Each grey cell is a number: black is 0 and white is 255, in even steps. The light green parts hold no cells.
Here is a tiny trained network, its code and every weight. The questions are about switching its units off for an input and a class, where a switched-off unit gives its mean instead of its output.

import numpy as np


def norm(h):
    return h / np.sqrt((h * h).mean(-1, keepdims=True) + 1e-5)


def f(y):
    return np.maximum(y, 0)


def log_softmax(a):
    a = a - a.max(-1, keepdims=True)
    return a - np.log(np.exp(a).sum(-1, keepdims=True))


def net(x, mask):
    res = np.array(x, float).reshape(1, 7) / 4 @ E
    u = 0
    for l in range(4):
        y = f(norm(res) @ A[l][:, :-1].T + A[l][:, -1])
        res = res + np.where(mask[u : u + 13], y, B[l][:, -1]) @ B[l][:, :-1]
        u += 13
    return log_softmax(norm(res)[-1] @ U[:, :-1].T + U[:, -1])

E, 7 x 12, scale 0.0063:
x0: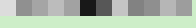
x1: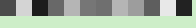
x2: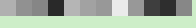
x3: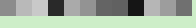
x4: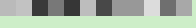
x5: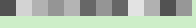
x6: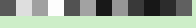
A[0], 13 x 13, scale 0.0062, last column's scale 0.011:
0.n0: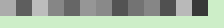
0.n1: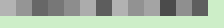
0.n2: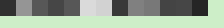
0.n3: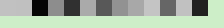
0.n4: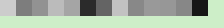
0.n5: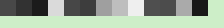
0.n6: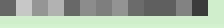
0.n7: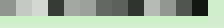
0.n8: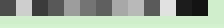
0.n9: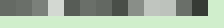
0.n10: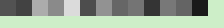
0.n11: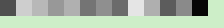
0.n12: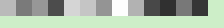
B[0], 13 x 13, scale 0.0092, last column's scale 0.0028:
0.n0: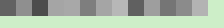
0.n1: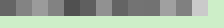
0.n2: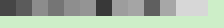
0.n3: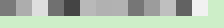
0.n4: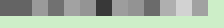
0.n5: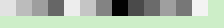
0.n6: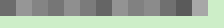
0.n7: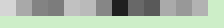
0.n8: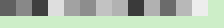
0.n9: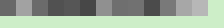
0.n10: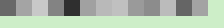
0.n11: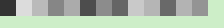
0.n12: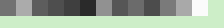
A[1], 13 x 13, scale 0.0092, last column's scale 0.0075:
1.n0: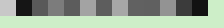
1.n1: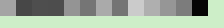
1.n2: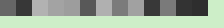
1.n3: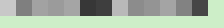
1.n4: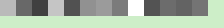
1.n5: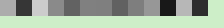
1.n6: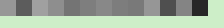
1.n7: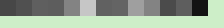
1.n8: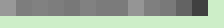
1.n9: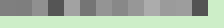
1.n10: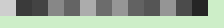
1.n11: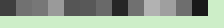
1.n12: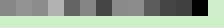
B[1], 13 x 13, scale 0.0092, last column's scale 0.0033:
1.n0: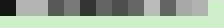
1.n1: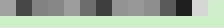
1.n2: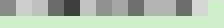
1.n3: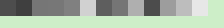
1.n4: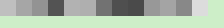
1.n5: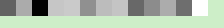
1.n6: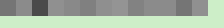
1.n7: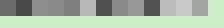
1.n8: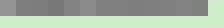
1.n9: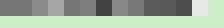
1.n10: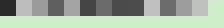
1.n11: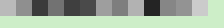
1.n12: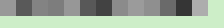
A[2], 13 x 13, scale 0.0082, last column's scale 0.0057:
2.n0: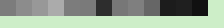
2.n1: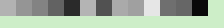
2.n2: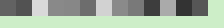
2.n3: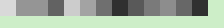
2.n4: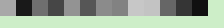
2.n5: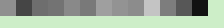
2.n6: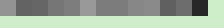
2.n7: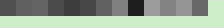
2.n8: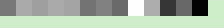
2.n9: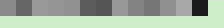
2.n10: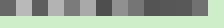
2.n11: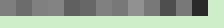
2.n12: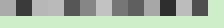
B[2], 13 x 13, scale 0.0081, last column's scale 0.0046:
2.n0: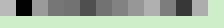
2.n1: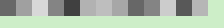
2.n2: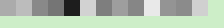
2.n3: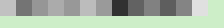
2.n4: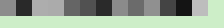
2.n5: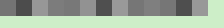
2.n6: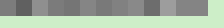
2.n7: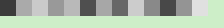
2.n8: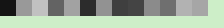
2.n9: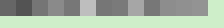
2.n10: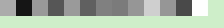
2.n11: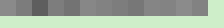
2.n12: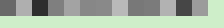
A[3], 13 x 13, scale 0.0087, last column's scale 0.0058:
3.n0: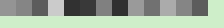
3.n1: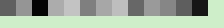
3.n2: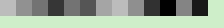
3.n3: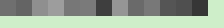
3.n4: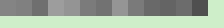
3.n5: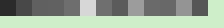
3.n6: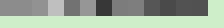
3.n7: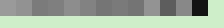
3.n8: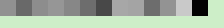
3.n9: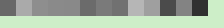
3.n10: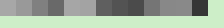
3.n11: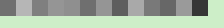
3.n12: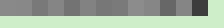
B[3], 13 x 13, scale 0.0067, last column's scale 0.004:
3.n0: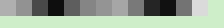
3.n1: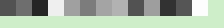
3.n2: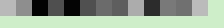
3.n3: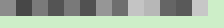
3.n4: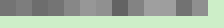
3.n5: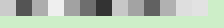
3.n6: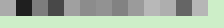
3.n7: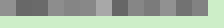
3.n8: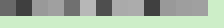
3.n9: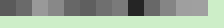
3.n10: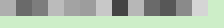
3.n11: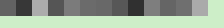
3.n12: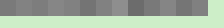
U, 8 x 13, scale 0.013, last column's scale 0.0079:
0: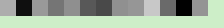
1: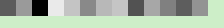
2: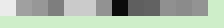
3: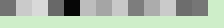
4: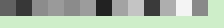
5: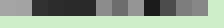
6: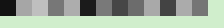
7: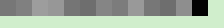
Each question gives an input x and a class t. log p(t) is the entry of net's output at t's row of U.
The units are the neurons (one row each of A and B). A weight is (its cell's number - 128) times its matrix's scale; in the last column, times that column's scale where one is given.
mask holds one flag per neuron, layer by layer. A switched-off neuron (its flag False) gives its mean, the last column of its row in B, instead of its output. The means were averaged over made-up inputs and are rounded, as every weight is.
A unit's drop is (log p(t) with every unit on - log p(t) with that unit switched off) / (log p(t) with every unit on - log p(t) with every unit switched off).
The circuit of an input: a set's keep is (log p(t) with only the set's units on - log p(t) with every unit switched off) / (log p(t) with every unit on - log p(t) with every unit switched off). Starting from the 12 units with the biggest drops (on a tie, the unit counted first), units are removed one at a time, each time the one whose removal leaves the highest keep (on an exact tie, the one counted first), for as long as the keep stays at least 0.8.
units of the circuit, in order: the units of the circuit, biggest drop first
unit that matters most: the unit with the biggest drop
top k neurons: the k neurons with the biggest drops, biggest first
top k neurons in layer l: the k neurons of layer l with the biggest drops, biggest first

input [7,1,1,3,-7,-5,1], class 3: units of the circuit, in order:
2.n2
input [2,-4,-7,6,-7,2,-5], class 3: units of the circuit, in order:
2.n2, 0.n5, 0.n10
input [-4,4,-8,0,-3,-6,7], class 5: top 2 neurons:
1.n11, 3.n0
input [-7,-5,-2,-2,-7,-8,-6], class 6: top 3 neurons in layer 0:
0.n3, 0.n11, 0.n1
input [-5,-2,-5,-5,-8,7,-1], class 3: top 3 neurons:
1.n2, 2.n2, 0.n10
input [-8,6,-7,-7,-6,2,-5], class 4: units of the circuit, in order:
0.n2, 3.n5
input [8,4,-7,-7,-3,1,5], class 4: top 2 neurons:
1.n3, 0.n4
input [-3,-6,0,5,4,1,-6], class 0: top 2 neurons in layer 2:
2.n4, 2.n5
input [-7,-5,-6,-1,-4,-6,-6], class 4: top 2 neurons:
3.n5, 1.n7
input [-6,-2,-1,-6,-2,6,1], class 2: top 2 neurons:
0.n5, 2.n3
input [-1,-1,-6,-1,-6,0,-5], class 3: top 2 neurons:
1.n2, 2.n2
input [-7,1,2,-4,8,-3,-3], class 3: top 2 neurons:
0.n3, 2.n1
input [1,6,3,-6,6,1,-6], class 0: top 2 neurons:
1.n1, 1.n5
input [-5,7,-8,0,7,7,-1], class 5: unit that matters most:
1.n11
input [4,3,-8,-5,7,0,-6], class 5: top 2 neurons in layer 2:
2.n2, 2.n10
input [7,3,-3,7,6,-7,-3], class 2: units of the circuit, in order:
0.n7, 2.n3
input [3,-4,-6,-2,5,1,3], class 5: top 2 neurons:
0.n9, 3.n0
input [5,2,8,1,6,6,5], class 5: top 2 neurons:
0.n12, 3.n2
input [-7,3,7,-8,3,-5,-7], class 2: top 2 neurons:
1.n4, 0.n5
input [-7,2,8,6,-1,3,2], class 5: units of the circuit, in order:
0.n12
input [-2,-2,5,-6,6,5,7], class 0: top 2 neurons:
1.n12, 2.n0
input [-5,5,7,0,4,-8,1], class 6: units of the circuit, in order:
1.n10, 1.n0
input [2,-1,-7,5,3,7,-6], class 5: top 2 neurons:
1.n11, 3.n0
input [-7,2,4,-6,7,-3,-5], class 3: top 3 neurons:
0.n3, 2.n1, 1.n3
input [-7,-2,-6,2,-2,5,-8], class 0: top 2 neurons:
1.n1, 2.n4
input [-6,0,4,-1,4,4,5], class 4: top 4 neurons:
0.n2, 1.n7, 3.n5, 1.n1
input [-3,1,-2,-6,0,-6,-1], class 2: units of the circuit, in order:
0.n5
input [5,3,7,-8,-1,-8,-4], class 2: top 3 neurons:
0.n5, 1.n4, 2.n3
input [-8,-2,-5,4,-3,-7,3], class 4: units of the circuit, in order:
0.n2, 3.n5
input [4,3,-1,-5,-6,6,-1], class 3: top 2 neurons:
0.n10, 1.n2
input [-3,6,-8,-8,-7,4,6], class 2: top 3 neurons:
0.n5, 1.n4, 0.n12
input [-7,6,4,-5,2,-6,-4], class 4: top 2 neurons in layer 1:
1.n7, 1.n5
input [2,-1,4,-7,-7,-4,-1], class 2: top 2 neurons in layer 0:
0.n5, 0.n3
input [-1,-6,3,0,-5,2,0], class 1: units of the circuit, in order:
1.n5
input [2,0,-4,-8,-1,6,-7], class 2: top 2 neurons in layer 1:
1.n4, 1.n12
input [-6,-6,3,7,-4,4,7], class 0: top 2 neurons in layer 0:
0.n5, 0.n6
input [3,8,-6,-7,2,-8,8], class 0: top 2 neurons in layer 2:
2.n10, 2.n0
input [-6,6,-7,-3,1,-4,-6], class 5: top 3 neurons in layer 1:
1.n11, 1.n5, 1.n3
